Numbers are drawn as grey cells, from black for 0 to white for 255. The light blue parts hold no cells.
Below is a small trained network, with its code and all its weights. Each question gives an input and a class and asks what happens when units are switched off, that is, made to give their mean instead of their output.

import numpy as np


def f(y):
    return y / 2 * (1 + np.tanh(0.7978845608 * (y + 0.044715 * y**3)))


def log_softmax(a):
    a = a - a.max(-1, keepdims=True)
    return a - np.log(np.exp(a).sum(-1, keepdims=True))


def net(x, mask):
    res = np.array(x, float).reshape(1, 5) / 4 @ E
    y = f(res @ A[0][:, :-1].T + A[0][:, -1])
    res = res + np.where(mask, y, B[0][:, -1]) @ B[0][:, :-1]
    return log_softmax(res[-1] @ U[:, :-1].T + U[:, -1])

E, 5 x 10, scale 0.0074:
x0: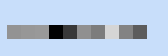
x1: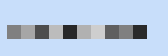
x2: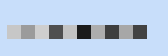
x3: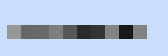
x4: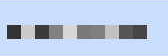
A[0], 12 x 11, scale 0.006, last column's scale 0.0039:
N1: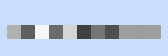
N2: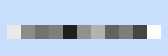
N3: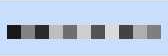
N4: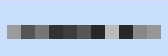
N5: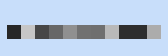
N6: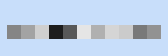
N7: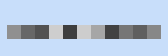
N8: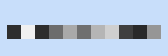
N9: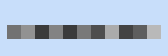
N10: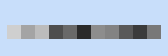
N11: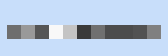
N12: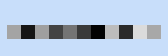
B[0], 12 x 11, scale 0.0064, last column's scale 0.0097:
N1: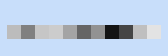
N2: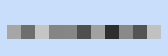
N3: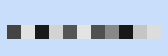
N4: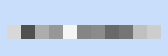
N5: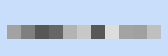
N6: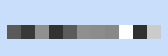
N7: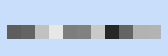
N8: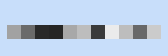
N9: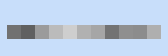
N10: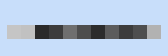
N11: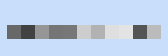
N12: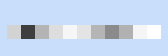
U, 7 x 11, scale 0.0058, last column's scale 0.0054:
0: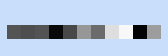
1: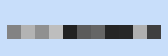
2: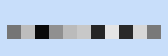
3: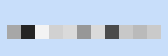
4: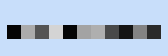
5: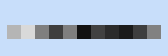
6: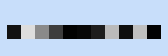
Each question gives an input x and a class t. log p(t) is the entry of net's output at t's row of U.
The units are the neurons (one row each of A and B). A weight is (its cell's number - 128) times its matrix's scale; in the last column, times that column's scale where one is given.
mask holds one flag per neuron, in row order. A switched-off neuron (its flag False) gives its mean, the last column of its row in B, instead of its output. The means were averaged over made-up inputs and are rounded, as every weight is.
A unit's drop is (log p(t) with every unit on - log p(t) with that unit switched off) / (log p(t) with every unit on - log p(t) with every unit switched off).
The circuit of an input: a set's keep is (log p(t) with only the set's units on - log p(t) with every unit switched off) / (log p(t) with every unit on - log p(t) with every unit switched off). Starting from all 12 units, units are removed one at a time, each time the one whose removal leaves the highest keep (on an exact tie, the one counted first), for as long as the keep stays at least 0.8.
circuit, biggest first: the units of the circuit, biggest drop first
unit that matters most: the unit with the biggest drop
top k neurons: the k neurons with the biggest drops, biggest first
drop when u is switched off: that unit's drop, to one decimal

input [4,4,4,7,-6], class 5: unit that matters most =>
N10
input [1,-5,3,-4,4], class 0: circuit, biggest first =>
(N12 N4)
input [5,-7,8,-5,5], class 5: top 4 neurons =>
(N1 N10 N12 N11)
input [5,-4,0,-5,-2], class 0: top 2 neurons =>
(N6 N12)
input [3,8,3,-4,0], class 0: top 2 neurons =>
(N12 N1)
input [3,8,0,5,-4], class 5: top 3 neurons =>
(N12 N10 N11)
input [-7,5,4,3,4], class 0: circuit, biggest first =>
(N12 N11 N1)
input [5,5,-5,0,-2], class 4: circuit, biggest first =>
(N12 N7)
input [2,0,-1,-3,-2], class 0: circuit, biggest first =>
(N12 N1)
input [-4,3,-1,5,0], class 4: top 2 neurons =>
(N12 N4)
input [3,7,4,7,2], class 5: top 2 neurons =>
(N10 N6)
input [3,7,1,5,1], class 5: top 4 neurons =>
(N12 N2 N6 N10)
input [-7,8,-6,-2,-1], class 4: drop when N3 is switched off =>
0.1
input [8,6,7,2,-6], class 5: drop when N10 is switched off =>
0.2
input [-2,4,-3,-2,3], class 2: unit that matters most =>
N8
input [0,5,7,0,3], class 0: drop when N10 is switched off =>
-0.1
